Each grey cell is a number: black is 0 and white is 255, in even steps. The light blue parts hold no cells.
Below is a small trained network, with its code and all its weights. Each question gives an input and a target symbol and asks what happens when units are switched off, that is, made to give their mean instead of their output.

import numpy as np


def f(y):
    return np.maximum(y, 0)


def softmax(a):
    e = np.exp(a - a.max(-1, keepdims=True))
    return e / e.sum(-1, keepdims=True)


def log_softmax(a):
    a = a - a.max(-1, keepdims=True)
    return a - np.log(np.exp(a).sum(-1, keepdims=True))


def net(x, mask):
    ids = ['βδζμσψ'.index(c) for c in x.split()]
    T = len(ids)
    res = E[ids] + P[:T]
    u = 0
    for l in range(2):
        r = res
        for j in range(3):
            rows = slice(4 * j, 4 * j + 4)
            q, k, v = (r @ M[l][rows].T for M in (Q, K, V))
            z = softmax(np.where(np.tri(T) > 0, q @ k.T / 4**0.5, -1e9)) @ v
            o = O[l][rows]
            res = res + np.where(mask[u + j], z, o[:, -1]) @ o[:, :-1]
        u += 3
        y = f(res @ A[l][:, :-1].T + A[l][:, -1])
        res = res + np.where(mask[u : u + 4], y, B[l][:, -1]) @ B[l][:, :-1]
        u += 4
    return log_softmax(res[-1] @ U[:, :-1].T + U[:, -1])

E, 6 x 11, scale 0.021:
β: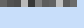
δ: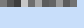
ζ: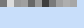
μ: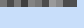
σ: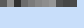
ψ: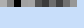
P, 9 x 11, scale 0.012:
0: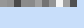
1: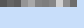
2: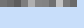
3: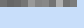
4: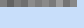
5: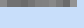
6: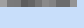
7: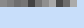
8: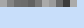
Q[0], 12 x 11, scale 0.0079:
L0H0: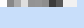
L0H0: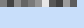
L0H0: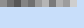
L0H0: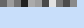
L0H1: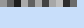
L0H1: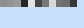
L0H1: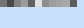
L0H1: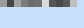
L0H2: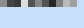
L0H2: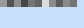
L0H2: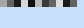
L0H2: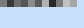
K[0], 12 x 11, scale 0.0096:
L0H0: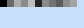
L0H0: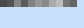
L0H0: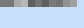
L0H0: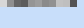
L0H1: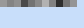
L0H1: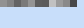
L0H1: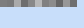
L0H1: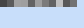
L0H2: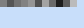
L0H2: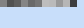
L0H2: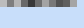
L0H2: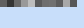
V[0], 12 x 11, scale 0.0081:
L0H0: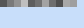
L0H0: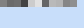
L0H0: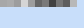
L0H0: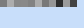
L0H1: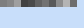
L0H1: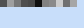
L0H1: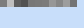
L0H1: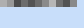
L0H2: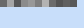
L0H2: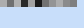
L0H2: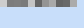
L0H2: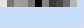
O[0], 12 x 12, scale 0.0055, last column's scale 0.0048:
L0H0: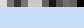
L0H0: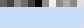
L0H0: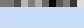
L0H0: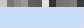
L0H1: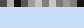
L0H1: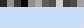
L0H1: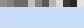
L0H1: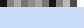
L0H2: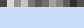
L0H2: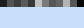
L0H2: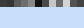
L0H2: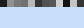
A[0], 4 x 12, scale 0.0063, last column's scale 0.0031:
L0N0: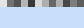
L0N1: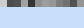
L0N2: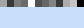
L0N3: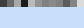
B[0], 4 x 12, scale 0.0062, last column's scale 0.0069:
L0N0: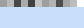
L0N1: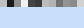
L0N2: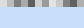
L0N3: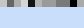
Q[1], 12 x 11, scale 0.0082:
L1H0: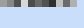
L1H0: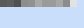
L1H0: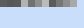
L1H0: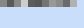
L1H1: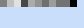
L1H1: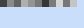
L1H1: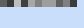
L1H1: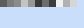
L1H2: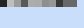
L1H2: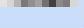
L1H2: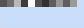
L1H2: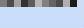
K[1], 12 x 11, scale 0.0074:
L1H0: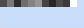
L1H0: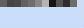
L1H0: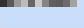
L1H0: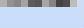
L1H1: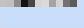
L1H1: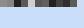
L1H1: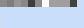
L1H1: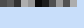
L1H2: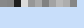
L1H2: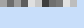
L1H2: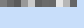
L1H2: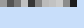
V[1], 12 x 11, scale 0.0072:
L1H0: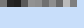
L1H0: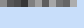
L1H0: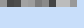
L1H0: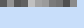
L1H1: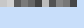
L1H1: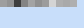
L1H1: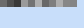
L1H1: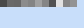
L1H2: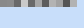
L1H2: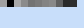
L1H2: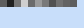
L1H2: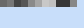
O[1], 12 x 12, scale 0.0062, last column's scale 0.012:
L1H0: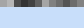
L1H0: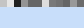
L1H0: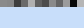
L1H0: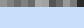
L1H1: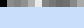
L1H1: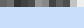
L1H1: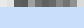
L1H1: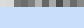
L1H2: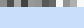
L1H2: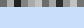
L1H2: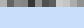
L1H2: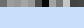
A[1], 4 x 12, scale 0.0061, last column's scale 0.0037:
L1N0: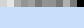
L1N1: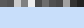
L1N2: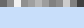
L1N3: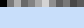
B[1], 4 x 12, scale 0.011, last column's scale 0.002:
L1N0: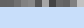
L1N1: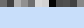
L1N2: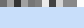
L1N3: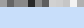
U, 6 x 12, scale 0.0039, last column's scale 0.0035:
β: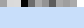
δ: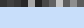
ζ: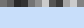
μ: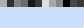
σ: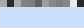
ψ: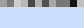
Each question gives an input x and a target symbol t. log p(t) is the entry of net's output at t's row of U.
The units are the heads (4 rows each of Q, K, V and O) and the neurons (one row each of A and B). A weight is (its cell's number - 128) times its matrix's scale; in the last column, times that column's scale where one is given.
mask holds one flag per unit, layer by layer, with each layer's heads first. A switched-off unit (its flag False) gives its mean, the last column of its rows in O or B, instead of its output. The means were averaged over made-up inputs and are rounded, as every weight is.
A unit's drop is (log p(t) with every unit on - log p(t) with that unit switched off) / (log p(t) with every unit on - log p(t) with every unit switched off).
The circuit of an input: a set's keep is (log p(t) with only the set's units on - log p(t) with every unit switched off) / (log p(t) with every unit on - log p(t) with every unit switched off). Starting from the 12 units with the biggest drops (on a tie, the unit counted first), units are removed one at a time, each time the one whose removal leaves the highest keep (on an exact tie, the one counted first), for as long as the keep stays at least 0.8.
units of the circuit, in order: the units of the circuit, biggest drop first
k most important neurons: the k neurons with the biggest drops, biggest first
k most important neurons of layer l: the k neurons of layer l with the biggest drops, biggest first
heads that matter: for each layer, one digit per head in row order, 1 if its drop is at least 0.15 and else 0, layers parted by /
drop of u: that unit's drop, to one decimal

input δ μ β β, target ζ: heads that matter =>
001 / 001
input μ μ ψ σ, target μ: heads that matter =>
101 / 110
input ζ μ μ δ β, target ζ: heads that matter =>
000 / 001
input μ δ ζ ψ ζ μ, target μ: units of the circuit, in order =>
L0H0, L0N3
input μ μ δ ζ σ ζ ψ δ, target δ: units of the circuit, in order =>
L0H2
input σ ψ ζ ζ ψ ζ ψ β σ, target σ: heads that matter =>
101 / 110
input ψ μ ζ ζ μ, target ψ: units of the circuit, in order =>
L0N3, L1H1, L1H2
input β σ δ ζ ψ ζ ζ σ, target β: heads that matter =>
111 / 011
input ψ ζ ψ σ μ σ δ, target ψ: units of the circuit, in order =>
L0H2, L1H2
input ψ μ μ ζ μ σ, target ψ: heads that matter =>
000 / 011
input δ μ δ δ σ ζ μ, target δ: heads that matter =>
011 / 111
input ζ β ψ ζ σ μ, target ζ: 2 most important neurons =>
L0N3, L0N0
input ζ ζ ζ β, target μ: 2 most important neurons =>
L0N1, L0N0
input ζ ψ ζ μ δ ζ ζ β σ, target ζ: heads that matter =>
011 / 011
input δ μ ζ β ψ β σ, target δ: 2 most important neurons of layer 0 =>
L0N0, L0N1
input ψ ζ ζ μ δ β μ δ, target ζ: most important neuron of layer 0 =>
L0N3
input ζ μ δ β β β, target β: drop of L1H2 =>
0.3
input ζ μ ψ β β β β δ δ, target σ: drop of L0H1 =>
0.4
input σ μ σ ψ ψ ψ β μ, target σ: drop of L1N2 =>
0.0
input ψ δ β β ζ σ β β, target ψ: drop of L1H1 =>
0.1
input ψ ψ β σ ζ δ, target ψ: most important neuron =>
L0N1
